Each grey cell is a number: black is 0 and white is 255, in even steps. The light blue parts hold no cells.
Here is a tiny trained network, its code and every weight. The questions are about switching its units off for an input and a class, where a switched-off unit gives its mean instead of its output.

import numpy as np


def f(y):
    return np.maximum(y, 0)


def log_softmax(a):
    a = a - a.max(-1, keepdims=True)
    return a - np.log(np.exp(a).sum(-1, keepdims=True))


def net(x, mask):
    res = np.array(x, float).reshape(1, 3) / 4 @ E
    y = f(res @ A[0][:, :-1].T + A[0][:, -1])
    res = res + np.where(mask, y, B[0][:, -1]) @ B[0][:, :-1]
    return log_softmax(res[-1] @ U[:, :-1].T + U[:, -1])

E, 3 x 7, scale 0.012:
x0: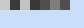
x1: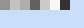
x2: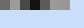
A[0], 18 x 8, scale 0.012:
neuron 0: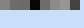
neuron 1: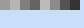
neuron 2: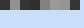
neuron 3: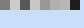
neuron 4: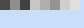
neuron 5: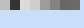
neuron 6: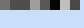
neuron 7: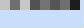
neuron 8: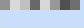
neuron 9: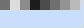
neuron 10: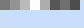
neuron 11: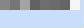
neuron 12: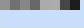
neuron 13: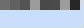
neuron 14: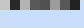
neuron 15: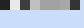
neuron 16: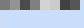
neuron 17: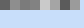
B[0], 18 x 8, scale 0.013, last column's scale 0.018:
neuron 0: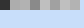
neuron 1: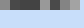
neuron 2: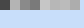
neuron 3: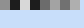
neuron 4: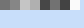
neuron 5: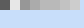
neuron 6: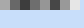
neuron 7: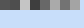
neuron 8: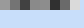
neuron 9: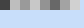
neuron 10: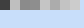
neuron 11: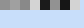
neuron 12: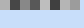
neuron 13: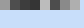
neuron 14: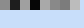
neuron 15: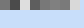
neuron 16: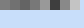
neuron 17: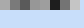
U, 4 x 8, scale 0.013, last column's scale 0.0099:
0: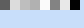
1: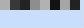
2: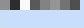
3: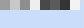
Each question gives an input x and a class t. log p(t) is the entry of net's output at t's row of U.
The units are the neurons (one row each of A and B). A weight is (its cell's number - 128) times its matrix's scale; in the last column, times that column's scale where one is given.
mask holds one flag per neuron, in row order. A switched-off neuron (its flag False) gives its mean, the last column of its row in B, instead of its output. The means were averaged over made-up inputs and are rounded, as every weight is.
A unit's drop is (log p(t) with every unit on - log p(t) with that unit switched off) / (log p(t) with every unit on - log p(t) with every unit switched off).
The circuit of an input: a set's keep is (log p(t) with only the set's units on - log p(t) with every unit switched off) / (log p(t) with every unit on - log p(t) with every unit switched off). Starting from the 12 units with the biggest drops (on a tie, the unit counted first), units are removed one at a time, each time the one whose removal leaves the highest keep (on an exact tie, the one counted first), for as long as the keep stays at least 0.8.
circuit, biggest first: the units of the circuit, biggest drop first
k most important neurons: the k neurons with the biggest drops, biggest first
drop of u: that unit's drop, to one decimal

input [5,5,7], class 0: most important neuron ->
[neuron 0]
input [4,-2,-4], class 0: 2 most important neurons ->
[neuron 5; neuron 4]
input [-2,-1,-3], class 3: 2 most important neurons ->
[neuron 0; neuron 2]
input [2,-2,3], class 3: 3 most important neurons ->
[neuron 10; neuron 5; neuron 11]
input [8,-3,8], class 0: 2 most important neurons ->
[neuron 0; neuron 9]
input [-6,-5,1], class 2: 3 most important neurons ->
[neuron 4; neuron 15; neuron 8]
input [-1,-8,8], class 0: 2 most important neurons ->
[neuron 2; neuron 0]
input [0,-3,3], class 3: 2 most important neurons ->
[neuron 10; neuron 5]
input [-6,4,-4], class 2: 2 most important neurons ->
[neuron 3; neuron 15]
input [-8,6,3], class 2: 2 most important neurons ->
[neuron 15; neuron 3]
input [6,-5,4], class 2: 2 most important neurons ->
[neuron 8; neuron 7]
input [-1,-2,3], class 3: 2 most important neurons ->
[neuron 10; neuron 5]
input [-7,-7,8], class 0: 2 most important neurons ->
[neuron 2; neuron 9]
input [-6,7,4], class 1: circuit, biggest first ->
[neuron 8]
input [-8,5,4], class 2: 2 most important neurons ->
[neuron 15; neuron 3]
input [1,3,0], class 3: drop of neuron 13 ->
0.3
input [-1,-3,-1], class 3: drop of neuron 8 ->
0.2
